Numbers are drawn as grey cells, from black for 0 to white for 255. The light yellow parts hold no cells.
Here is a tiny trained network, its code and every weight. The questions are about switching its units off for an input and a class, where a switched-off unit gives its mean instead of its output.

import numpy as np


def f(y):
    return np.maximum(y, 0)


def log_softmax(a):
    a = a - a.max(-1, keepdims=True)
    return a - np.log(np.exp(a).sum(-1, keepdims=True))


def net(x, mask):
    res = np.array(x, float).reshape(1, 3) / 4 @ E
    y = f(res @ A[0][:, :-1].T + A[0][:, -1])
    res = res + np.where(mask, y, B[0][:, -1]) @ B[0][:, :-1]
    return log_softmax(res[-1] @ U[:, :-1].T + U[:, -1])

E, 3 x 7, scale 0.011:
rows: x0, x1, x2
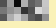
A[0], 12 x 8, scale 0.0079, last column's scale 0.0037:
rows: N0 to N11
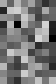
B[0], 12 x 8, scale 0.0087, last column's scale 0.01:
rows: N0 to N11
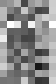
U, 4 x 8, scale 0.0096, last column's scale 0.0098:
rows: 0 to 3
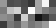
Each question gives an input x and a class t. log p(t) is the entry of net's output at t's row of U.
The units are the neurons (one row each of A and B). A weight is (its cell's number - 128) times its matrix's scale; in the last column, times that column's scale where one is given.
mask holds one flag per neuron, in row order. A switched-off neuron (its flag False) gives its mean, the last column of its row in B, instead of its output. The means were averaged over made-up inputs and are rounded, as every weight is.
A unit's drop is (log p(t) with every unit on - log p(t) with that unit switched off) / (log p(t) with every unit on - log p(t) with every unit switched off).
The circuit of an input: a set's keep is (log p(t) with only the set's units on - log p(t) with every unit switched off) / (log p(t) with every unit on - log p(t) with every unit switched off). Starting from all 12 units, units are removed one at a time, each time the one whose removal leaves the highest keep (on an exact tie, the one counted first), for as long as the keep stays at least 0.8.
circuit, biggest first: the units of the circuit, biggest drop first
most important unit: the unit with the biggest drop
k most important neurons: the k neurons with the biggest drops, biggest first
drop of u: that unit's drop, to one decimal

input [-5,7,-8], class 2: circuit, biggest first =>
N9; N11
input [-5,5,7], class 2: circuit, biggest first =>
N3; N1
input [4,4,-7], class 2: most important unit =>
N11
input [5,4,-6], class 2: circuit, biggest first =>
N11; N9
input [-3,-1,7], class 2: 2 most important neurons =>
N3; N1
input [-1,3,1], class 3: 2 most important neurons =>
N3; N2
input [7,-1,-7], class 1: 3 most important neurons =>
N3; N1; N7
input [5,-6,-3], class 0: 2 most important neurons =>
N2; N8
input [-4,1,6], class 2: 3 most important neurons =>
N3; N1; N7
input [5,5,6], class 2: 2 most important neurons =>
N1; N7
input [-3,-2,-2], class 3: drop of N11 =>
-0.1
